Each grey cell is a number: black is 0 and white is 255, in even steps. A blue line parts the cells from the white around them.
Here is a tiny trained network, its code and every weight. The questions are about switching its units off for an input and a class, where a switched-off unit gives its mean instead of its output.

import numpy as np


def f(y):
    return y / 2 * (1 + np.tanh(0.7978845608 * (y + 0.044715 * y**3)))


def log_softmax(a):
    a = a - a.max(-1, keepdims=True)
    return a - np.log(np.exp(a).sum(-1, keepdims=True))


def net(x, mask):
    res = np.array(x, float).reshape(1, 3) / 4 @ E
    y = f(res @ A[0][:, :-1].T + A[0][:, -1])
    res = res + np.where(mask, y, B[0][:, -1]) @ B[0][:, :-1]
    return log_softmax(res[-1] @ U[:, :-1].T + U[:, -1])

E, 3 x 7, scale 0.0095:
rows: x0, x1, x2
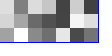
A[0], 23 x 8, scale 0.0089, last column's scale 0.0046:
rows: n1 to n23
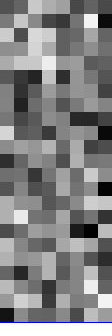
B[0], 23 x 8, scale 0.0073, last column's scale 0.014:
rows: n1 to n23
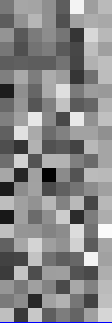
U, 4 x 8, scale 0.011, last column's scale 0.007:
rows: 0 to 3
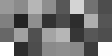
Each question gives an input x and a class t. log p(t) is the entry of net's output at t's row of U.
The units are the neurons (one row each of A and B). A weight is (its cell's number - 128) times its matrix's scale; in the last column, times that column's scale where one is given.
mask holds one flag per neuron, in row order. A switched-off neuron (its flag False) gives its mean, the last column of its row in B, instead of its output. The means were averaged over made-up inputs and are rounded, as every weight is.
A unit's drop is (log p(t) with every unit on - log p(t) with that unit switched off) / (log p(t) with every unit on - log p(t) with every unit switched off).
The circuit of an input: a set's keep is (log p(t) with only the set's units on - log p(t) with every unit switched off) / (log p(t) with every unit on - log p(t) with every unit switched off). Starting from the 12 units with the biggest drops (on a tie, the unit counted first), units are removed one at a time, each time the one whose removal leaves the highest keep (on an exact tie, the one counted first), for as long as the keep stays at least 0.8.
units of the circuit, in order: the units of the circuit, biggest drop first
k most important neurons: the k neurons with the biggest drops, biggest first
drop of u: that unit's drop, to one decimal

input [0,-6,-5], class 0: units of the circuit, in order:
(n9)
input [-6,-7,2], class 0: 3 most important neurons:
(n17, n9, n1)
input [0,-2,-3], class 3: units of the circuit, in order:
(n14, n19)
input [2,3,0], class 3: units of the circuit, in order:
(n9, n1)
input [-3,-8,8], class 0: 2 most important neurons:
(n17, n9)
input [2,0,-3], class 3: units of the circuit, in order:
(n14, n2)
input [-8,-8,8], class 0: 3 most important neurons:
(n17, n9, n1)
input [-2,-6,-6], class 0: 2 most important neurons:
(n9, n17)
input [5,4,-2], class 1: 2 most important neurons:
(n17, n3)
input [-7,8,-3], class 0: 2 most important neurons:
(n15, n18)
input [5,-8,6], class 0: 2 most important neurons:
(n17, n1)
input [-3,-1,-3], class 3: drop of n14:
0.2
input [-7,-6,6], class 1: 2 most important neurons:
(n23, n13)
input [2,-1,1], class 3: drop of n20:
0.1
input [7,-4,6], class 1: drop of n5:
0.1
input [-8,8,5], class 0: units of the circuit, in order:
(n18)
